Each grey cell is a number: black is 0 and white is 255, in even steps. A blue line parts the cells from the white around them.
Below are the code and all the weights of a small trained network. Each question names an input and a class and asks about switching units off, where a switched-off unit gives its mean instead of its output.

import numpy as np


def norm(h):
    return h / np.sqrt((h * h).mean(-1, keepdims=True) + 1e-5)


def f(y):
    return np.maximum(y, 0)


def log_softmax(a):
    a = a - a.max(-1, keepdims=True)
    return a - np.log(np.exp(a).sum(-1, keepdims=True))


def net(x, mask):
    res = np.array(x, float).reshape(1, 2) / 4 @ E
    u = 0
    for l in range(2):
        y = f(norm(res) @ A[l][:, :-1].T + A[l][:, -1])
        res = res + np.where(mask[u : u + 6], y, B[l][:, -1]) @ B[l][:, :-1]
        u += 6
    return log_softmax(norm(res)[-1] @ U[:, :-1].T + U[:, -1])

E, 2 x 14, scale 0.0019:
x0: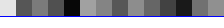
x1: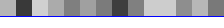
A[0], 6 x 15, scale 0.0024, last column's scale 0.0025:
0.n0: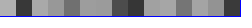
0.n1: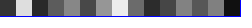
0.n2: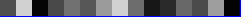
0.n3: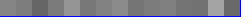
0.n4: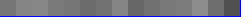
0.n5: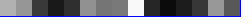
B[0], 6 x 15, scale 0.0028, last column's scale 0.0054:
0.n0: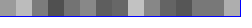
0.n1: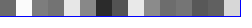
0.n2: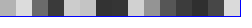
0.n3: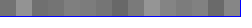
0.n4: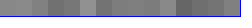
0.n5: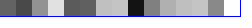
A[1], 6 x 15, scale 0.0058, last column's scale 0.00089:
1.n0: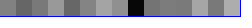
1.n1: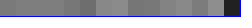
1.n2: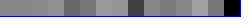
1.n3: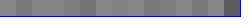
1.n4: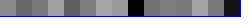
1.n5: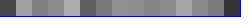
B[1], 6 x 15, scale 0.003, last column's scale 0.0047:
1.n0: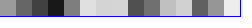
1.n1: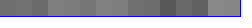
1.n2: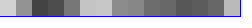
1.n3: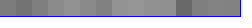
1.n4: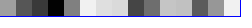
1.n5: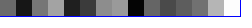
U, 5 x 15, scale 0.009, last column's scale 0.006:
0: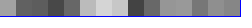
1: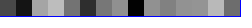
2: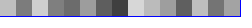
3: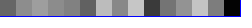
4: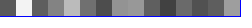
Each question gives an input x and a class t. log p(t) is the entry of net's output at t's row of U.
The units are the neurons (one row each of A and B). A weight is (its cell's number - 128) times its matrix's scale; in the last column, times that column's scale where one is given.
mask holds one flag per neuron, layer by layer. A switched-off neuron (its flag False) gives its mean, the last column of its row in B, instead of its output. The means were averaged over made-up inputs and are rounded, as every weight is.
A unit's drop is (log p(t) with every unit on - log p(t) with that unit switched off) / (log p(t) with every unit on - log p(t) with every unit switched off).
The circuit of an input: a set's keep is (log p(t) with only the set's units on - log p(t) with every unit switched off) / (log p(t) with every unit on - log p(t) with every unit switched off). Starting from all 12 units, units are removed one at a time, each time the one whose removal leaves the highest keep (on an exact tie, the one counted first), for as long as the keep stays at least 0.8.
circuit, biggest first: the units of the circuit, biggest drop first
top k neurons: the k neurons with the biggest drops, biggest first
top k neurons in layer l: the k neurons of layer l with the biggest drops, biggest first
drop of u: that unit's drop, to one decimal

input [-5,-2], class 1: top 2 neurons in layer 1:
1.n5; 1.n2
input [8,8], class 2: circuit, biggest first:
1.n4
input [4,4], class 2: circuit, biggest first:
1.n4; 1.n0
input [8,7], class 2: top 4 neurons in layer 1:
1.n5; 1.n4; 1.n0; 1.n2
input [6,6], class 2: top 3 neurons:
0.n5; 0.n0; 1.n4
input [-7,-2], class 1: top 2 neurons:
1.n5; 0.n2
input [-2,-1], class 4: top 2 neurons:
0.n5; 0.n1
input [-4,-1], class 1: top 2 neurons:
1.n5; 0.n2
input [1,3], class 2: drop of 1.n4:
0.1
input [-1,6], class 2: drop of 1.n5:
0.1
